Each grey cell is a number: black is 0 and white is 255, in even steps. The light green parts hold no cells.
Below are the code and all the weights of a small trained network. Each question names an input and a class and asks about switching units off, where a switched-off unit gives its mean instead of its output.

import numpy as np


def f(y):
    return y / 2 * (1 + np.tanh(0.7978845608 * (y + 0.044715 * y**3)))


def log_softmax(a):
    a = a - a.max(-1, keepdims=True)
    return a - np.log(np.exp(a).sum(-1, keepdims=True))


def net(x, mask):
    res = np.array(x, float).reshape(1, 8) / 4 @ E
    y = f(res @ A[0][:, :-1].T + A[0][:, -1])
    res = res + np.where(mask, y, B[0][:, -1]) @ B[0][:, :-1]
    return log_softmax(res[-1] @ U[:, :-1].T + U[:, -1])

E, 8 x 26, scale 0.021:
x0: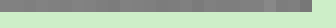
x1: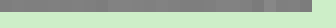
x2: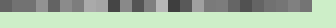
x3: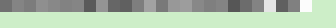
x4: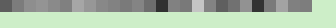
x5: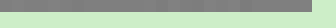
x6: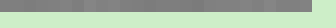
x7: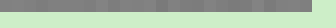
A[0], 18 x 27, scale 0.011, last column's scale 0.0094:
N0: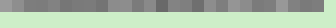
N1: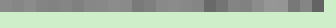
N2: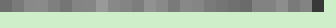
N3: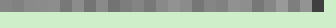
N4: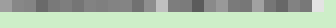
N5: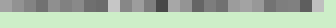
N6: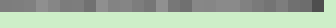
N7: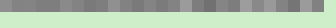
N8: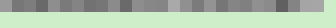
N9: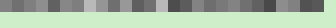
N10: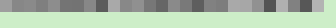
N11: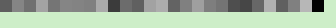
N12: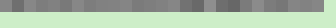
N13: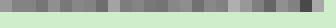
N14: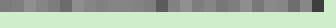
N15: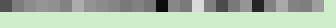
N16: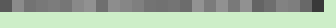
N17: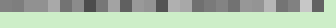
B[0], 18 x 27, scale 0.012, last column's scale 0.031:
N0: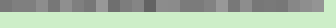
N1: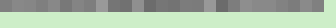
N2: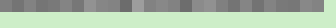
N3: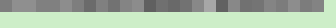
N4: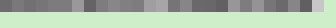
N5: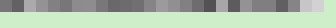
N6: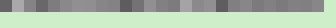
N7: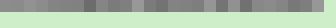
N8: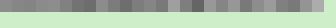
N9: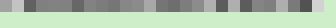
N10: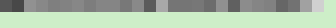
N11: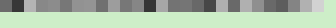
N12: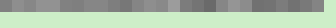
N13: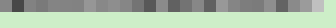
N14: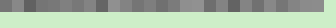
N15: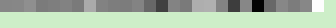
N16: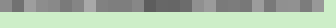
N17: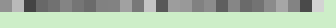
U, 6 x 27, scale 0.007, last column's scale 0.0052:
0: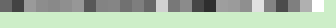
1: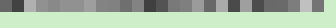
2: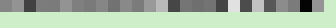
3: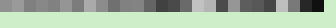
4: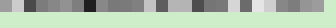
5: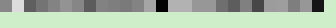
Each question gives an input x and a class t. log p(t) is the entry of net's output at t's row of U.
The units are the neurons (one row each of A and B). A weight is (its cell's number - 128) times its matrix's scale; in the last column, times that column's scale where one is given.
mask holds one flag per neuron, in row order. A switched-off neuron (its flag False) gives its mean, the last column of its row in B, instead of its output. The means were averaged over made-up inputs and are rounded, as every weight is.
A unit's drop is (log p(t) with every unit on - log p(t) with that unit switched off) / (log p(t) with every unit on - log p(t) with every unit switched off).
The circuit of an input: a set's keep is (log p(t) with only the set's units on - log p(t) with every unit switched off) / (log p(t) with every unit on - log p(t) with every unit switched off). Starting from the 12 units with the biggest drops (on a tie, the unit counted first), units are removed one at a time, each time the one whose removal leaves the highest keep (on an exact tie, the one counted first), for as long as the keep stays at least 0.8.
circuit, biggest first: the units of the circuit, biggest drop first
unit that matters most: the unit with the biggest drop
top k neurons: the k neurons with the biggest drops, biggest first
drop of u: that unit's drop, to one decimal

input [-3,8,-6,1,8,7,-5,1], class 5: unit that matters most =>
N17
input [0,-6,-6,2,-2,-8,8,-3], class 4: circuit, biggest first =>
[N15; N17]
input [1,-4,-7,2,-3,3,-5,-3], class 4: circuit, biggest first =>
[N17; N15]
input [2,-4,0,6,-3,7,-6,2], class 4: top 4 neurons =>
[N17; N15; N10; N5]
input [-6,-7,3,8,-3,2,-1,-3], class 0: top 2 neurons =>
[N11; N15]
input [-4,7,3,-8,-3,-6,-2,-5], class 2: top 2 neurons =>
[N9; N15]
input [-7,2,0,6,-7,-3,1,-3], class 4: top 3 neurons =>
[N17; N10; N5]
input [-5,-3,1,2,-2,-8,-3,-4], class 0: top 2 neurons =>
[N15; N9]
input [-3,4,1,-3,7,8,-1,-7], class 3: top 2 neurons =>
[N11; N5]
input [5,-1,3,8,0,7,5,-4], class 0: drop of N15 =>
1.1
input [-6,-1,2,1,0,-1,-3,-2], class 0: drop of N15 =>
1.3
